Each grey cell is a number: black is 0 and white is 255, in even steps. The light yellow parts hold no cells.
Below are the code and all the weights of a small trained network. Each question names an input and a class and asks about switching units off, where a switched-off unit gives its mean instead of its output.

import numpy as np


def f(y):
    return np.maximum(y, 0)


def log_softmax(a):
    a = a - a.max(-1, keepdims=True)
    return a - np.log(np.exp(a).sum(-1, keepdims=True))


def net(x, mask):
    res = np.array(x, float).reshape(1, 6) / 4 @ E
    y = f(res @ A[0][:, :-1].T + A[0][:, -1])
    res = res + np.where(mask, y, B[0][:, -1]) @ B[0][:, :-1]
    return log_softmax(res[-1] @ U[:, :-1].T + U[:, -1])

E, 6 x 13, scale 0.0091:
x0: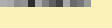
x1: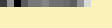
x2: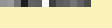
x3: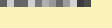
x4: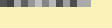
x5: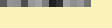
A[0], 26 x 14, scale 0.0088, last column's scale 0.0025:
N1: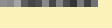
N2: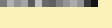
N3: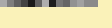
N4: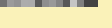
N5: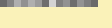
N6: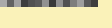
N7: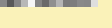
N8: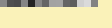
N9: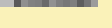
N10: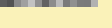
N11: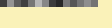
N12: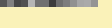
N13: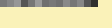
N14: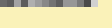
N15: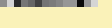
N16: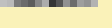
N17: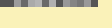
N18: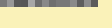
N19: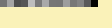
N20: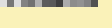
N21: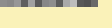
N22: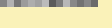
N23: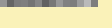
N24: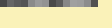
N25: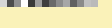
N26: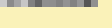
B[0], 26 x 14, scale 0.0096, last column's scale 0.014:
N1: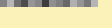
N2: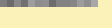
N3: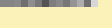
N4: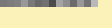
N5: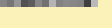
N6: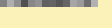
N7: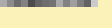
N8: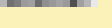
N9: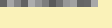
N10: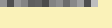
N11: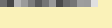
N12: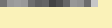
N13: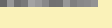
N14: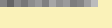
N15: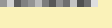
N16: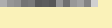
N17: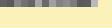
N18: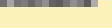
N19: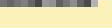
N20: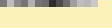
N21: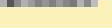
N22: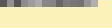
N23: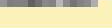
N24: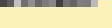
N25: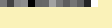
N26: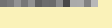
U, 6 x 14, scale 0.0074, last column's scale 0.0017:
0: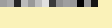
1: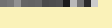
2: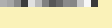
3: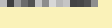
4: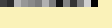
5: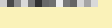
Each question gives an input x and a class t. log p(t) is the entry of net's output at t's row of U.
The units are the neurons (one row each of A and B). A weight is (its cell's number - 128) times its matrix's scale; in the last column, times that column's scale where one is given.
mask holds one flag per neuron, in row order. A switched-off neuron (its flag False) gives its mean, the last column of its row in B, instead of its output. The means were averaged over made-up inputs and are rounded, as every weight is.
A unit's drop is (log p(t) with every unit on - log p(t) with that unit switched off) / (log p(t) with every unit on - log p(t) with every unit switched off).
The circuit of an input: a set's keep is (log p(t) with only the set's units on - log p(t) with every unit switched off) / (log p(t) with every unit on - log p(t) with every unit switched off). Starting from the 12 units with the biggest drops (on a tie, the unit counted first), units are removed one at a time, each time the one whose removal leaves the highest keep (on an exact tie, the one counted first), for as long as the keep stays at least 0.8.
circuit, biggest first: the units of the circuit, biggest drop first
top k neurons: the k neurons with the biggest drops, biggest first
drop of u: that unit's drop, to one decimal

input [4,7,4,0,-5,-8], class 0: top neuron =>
(N15)
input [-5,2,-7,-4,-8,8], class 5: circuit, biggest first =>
(N15; N6)
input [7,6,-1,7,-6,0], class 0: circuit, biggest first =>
(N15; N25)
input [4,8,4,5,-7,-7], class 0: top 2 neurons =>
(N15; N25)
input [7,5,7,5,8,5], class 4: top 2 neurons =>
(N11; N24)
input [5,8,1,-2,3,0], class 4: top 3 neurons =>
(N11; N24; N7)
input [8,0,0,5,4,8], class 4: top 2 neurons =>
(N11; N24)
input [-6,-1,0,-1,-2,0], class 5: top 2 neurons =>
(N25; N15)
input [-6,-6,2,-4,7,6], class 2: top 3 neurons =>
(N25; N20; N14)
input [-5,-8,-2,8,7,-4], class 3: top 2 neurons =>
(N5; N17)
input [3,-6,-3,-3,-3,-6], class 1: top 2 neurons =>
(N25; N21)
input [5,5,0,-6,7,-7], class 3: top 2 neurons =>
(N25; N20)
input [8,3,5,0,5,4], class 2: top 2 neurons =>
(N25; N16)
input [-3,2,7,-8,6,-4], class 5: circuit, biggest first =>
(N8)
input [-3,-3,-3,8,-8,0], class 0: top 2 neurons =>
(N15; N25)
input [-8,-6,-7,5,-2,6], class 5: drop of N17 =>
0.0
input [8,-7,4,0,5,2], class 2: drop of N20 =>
0.1
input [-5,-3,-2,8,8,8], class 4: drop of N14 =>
0.2
